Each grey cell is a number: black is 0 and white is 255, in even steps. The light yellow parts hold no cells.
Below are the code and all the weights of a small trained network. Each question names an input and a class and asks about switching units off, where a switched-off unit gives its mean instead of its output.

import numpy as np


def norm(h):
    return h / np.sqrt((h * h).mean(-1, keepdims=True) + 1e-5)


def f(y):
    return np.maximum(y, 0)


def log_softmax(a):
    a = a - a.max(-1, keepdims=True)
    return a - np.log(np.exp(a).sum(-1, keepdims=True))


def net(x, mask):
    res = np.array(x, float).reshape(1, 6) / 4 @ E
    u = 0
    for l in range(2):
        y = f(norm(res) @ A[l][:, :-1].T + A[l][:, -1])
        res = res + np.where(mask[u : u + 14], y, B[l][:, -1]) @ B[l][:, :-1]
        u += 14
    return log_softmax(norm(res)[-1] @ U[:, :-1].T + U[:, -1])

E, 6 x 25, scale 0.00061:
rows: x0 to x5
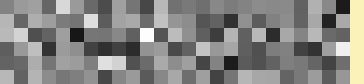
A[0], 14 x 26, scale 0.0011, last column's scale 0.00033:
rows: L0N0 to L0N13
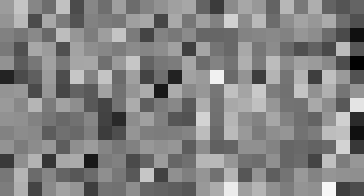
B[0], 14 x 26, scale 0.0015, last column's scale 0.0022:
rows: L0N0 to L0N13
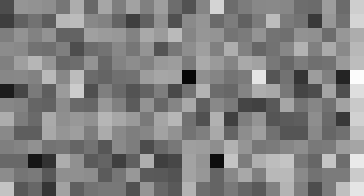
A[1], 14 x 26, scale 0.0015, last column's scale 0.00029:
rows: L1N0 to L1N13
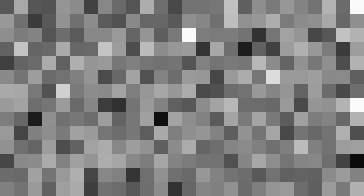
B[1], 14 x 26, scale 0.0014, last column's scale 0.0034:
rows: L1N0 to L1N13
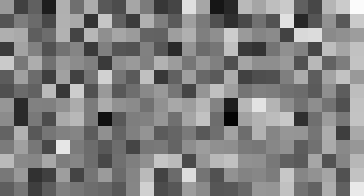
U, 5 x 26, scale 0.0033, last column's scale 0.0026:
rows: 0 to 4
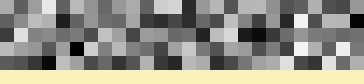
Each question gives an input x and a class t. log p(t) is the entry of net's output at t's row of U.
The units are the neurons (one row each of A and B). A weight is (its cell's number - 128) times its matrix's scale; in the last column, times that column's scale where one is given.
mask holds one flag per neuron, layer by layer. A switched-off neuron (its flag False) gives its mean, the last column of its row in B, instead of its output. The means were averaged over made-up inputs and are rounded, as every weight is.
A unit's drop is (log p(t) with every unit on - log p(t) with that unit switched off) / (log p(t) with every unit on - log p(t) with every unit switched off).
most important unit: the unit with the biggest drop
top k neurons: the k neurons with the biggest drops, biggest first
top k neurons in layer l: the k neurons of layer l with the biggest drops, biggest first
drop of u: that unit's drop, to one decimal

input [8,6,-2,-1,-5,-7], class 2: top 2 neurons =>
(L0N11; L1N0)
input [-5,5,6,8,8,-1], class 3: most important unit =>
L1N2
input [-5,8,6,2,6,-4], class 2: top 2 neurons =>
(L1N0; L1N3)
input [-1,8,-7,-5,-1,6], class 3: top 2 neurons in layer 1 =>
(L1N5; L1N6)
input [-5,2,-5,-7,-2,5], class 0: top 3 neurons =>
(L0N11; L1N0; L0N13)
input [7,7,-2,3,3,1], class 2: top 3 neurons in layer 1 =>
(L1N0; L1N8; L1N7)
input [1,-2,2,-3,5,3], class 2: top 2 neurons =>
(L1N3; L0N5)
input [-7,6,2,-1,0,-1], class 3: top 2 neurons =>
(L1N2; L0N11)
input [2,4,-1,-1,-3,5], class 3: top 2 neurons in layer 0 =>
(L0N5; L0N11)
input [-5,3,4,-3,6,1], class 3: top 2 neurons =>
(L0N5; L1N2)
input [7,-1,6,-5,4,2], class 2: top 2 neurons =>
(L1N3; L0N11)
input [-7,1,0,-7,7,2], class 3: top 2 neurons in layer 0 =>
(L0N5; L0N8)
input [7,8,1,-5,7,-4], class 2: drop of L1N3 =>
0.3
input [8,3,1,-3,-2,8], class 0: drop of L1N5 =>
0.0
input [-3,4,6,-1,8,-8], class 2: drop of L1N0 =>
0.1
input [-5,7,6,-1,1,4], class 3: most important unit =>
L0N5
